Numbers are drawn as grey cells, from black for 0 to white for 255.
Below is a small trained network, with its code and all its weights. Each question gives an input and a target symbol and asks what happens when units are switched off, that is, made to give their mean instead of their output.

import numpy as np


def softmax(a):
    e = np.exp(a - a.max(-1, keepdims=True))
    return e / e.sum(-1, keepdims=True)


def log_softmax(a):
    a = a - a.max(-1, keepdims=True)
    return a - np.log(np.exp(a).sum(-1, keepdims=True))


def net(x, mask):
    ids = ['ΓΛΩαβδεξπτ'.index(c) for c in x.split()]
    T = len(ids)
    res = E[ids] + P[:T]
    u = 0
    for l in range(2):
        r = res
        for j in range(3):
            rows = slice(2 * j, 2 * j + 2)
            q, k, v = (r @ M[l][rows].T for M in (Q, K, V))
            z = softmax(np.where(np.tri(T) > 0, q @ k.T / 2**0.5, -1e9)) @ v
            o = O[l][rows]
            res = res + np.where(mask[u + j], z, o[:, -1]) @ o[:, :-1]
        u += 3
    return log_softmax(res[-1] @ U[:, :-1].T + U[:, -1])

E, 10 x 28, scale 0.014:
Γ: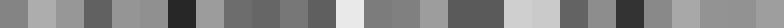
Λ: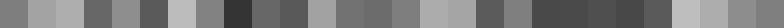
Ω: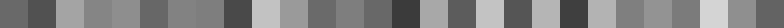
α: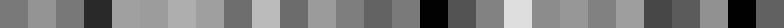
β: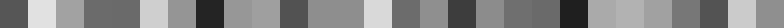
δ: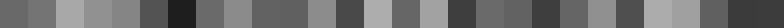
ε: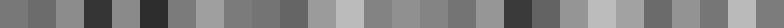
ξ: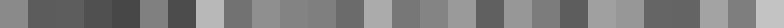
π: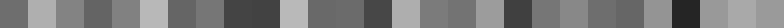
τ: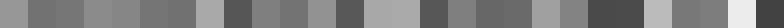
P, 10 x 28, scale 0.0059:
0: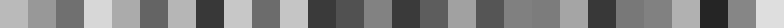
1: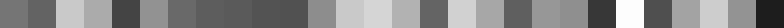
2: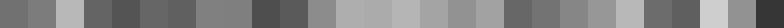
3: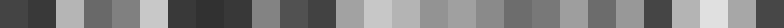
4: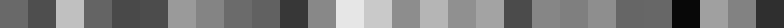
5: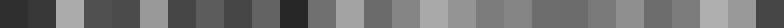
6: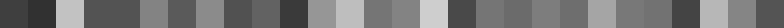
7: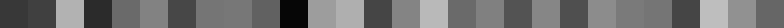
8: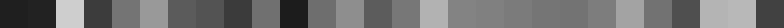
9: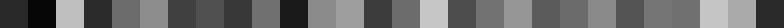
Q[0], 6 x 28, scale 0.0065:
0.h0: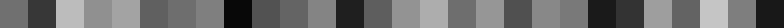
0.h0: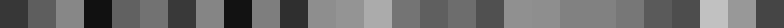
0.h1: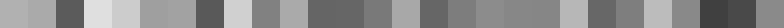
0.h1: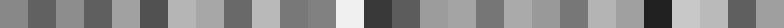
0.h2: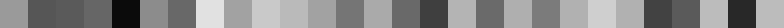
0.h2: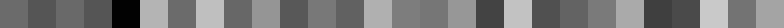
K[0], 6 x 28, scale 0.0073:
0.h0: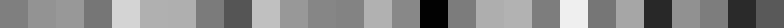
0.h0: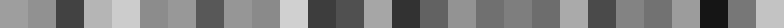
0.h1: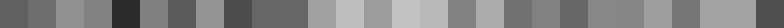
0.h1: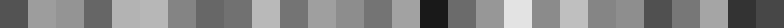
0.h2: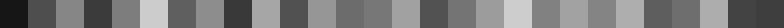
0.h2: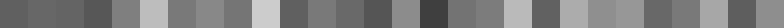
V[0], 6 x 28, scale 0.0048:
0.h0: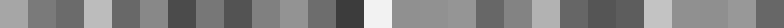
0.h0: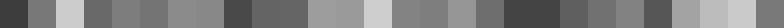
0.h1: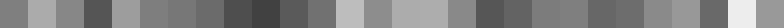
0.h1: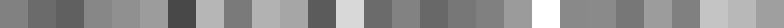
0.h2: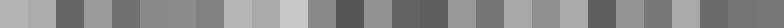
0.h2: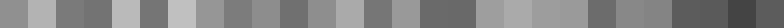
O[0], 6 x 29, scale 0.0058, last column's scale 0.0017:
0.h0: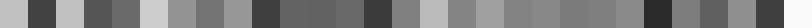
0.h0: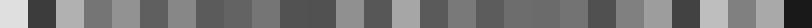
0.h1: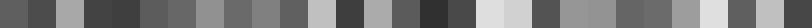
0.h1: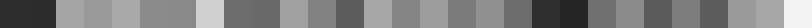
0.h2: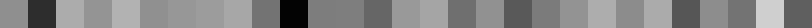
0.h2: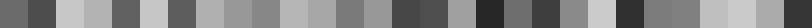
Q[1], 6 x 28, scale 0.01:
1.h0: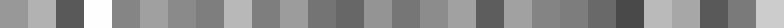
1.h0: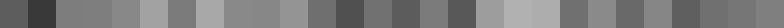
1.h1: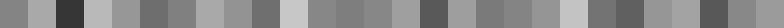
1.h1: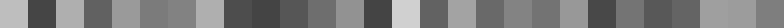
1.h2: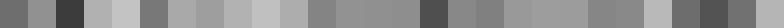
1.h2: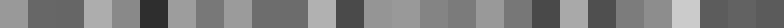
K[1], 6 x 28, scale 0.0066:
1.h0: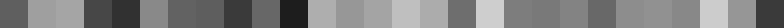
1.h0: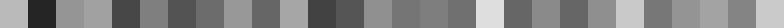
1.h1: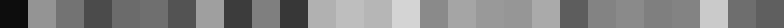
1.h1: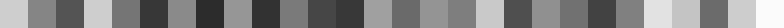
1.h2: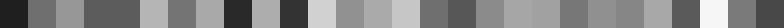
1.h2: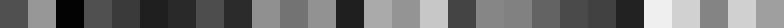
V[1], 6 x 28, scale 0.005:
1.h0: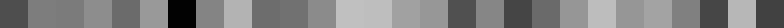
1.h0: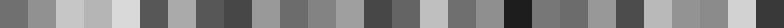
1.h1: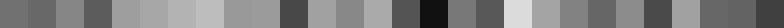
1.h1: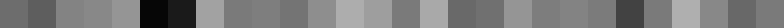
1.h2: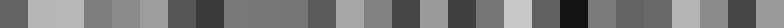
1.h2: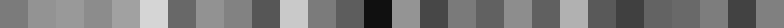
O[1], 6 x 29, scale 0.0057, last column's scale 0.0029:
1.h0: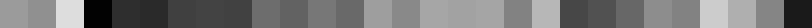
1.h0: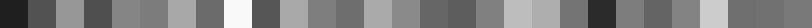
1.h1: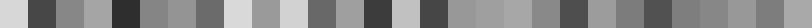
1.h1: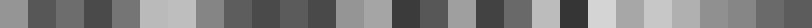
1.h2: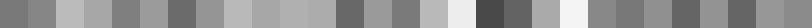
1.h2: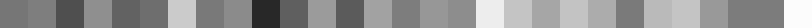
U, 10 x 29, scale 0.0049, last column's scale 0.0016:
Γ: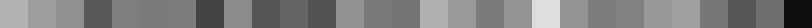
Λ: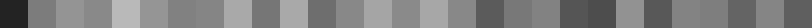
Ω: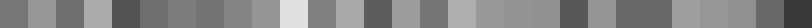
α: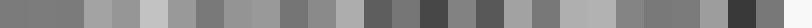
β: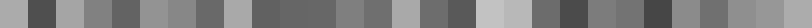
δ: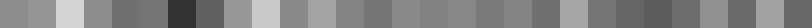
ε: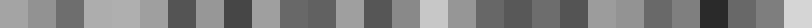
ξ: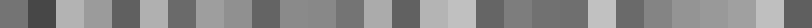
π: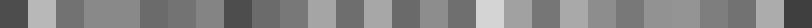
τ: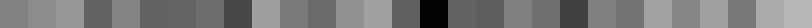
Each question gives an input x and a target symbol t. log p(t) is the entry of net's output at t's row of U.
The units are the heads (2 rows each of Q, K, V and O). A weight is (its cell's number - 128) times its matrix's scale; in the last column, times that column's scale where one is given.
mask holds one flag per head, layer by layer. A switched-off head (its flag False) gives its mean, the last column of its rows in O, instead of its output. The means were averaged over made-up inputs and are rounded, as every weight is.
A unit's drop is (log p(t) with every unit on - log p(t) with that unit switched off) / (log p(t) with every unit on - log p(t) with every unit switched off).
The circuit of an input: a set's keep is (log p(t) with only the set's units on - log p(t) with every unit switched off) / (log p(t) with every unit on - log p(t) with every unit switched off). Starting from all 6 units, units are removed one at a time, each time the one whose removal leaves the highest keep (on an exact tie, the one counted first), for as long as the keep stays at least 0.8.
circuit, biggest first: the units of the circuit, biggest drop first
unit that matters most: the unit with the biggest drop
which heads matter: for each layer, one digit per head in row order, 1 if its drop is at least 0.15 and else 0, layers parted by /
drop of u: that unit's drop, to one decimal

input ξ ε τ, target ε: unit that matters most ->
1.h0
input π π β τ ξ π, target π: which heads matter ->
000 / 011
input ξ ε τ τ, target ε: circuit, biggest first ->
(1.h0, 0.h2)
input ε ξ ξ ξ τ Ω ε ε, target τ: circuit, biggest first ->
(0.h0, 1.h2, 1.h1)
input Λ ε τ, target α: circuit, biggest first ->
(1.h0, 0.h1)
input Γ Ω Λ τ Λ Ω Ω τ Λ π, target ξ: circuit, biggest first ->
(1.h2, 0.h1, 1.h1)
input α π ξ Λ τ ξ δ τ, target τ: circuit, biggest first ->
(0.h0, 1.h2, 1.h1, 1.h0)
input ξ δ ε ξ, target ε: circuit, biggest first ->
(1.h0, 0.h2)
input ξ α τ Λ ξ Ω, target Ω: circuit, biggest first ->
(1.h1, 0.h0)
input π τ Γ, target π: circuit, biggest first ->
(1.h1, 1.h2)
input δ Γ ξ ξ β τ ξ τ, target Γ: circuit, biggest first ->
(0.h1, 1.h0, 1.h1)
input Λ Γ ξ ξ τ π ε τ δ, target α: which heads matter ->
010 / 100
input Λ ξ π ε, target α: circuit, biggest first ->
(1.h0, 0.h1)
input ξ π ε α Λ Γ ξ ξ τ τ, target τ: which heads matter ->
110 / 001
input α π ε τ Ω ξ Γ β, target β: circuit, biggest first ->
(1.h1)
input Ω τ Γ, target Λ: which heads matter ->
010 / 100
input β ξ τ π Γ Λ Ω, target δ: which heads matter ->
000 / 011
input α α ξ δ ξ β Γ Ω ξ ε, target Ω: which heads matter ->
101 / 010
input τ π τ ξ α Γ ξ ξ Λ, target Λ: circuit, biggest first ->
(0.h0, 0.h1, 1.h0)
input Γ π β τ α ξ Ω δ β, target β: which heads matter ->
010 / 010
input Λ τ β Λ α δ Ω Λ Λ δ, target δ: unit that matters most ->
1.h2
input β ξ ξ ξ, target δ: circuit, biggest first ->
(1.h2, 1.h1)
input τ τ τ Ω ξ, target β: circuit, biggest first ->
(0.h0, 1.h2)
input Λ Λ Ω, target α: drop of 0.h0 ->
0.1
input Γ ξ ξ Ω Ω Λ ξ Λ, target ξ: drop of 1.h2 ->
0.3
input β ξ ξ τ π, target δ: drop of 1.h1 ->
0.2
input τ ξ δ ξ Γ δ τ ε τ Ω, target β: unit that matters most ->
0.h0
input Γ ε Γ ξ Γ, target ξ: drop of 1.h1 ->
0.2
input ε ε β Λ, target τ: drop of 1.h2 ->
0.2
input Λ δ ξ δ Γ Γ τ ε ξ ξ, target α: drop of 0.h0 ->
0.1
